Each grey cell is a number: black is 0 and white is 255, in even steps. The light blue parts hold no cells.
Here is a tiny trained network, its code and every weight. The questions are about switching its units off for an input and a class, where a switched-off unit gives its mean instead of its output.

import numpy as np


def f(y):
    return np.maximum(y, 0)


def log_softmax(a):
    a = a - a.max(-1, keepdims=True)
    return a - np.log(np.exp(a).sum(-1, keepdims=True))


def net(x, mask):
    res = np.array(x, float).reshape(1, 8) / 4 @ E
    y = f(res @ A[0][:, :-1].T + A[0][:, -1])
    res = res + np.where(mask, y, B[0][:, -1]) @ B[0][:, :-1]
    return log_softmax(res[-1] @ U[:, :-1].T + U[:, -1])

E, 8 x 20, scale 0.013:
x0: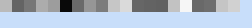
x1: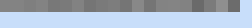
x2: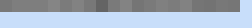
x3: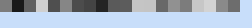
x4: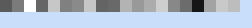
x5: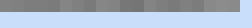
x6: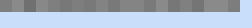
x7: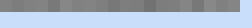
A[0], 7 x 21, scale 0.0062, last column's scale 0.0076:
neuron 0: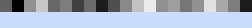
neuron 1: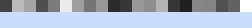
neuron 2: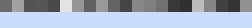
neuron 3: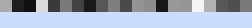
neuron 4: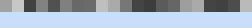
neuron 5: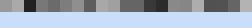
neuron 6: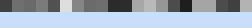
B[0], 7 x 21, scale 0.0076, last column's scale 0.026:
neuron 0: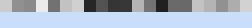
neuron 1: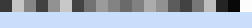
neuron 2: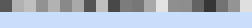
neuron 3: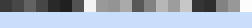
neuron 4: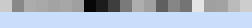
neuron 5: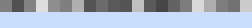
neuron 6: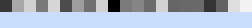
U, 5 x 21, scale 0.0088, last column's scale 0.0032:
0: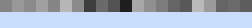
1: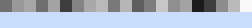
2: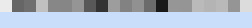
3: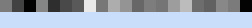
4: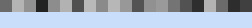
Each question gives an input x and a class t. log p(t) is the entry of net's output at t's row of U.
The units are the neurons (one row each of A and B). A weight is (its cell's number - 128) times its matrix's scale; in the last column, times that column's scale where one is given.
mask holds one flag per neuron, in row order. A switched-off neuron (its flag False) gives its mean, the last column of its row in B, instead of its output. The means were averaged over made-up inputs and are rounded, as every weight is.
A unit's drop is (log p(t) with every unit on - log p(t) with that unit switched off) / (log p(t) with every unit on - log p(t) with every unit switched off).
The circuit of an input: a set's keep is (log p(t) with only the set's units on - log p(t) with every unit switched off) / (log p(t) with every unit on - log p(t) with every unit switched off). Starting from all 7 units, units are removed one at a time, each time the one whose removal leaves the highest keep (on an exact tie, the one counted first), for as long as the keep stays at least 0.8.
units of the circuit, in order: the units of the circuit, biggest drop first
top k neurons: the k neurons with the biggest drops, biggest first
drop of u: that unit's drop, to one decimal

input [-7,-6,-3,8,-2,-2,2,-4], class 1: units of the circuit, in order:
(neuron 3)
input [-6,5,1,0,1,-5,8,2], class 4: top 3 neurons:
(neuron 1; neuron 0; neuron 4)
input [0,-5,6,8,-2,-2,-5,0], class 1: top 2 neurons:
(neuron 3; neuron 6)
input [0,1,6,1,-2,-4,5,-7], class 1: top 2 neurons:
(neuron 0; neuron 1)
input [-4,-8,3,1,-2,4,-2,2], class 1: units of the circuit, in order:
(neuron 0; neuron 6)
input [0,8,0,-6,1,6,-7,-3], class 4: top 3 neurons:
(neuron 0; neuron 6; neuron 3)
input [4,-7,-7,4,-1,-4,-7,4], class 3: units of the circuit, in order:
(neuron 3; neuron 6)
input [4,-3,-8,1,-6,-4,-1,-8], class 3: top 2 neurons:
(neuron 3; neuron 0)
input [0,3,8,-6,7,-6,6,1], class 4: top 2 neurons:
(neuron 6; neuron 3)
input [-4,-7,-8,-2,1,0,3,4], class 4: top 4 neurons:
(neuron 0; neuron 1; neuron 5; neuron 4)
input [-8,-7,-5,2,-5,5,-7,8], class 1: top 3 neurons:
(neuron 3; neuron 6; neuron 2)
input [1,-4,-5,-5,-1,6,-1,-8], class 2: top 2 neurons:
(neuron 1; neuron 6)
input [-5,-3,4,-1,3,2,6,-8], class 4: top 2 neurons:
(neuron 1; neuron 0)
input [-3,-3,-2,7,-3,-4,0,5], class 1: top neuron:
(neuron 3)
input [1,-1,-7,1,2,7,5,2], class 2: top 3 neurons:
(neuron 3; neuron 6; neuron 1)
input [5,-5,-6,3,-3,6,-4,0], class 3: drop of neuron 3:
0.5
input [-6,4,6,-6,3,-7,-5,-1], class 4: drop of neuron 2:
0.0
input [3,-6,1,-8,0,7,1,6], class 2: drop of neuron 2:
0.1
